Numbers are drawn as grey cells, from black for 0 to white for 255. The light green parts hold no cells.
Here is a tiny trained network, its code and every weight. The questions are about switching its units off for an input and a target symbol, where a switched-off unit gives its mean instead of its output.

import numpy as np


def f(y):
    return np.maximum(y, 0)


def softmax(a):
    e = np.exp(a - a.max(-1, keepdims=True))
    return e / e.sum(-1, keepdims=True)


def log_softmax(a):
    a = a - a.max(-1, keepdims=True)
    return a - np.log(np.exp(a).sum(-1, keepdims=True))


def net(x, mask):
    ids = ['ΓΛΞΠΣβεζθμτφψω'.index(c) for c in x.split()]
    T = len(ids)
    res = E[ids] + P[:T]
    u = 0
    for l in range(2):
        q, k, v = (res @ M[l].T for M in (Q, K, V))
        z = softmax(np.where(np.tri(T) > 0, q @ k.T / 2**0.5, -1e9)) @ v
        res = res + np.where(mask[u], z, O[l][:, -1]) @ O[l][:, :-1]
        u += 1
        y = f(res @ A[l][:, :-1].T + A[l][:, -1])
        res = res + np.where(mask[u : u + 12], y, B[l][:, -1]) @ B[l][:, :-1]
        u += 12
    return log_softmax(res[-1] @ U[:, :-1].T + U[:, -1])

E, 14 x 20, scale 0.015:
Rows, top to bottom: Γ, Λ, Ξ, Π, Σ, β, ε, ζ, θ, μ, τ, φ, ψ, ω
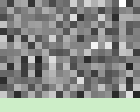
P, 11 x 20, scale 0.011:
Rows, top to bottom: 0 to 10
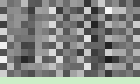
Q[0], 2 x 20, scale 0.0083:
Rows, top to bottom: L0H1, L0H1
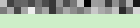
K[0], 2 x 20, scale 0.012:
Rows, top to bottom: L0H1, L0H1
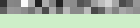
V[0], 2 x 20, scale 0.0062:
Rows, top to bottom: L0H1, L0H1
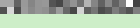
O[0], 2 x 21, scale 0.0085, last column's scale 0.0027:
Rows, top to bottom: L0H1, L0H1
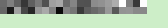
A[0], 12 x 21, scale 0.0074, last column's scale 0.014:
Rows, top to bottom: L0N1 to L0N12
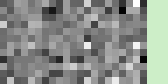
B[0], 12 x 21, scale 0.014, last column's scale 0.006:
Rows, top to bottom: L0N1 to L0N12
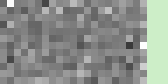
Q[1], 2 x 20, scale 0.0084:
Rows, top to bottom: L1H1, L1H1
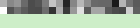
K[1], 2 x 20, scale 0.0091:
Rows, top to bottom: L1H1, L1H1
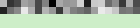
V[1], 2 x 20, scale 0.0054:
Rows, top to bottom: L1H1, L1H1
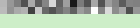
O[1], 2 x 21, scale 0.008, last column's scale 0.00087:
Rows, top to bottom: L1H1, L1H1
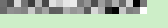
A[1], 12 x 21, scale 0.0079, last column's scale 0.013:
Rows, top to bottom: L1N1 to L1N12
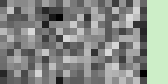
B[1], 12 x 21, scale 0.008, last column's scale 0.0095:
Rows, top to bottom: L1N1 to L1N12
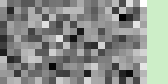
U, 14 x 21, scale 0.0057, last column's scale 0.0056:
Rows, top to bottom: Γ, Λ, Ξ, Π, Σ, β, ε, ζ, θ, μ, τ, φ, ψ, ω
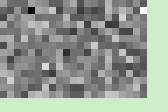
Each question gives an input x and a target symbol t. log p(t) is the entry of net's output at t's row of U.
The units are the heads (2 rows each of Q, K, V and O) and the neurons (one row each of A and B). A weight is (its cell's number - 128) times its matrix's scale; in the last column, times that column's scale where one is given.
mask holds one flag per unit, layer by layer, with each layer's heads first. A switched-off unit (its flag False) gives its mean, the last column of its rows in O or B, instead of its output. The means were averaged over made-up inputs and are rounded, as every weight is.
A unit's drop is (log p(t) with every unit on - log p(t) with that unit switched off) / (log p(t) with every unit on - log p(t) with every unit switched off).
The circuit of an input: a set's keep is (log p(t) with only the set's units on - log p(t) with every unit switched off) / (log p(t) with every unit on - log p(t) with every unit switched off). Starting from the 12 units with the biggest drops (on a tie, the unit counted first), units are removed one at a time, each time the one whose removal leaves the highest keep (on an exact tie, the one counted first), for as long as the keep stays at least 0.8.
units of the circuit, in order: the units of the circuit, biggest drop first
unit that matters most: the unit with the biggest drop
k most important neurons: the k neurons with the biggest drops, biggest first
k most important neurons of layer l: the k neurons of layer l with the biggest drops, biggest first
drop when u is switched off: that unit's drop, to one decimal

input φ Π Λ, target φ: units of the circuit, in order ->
L0H1; L0N1; L0N11
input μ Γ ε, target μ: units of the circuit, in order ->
L0H1; L0N2
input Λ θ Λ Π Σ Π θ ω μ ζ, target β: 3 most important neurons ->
L0N7; L0N1; L1N9
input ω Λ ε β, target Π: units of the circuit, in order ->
L1H1
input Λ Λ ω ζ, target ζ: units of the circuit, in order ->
L0H1; L1N11; L1H1; L1N10
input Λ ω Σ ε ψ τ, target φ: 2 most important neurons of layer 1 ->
L1N1; L1N2
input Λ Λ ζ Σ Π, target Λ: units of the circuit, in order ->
L0H1; L1H1
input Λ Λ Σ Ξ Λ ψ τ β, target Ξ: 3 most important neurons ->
L1N10; L1N7; L1N8
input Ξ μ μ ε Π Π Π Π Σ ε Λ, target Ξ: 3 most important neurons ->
L1N5; L1N7; L1N2
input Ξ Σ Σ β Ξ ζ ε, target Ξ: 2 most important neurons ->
L1N5; L1N7
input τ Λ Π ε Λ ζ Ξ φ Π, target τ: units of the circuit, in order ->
L1H1; L1N10; L1N7
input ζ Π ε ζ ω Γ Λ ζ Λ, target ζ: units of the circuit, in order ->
L0H1; L1H1
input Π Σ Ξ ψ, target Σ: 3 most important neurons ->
L1N7; L0N7; L1N1
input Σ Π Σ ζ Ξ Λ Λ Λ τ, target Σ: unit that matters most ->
L1H1
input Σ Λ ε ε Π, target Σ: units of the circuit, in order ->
L1H1; L1N7
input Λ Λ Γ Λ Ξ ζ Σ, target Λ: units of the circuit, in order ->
L0H1; L1H1
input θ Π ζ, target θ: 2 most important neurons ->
L1N8; L1N10
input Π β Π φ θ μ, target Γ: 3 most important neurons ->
L1N10; L0N1; L1N9
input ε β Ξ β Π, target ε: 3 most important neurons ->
L1N5; L1N6; L1N3
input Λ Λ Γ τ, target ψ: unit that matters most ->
L0H1
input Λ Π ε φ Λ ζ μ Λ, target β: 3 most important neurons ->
L0N7; L0N1; L1N9
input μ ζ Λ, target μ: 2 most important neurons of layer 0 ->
L0N2; L0N7
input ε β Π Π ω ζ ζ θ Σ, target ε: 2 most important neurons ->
L1N5; L1N6
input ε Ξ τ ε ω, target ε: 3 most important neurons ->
L1N5; L1N6; L1N3
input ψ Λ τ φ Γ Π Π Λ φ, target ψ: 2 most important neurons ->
L0N2; L1N5
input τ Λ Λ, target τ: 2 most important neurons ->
L1N10; L1N7
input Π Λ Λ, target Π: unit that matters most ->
L1H1
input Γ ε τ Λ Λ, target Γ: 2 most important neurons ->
L1N3; L1N5
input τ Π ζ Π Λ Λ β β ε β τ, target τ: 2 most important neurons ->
L1N10; L1N7
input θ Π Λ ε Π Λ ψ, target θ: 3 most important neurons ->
L1N8; L1N10; L0N2
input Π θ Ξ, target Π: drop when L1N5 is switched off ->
0.1
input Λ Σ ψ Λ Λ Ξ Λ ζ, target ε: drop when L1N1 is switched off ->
0.0
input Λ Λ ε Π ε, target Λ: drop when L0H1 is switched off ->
0.4
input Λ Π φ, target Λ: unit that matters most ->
L0H1
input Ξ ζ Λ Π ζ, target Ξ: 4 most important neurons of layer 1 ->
L1N5; L1N7; L1N2; L1N1
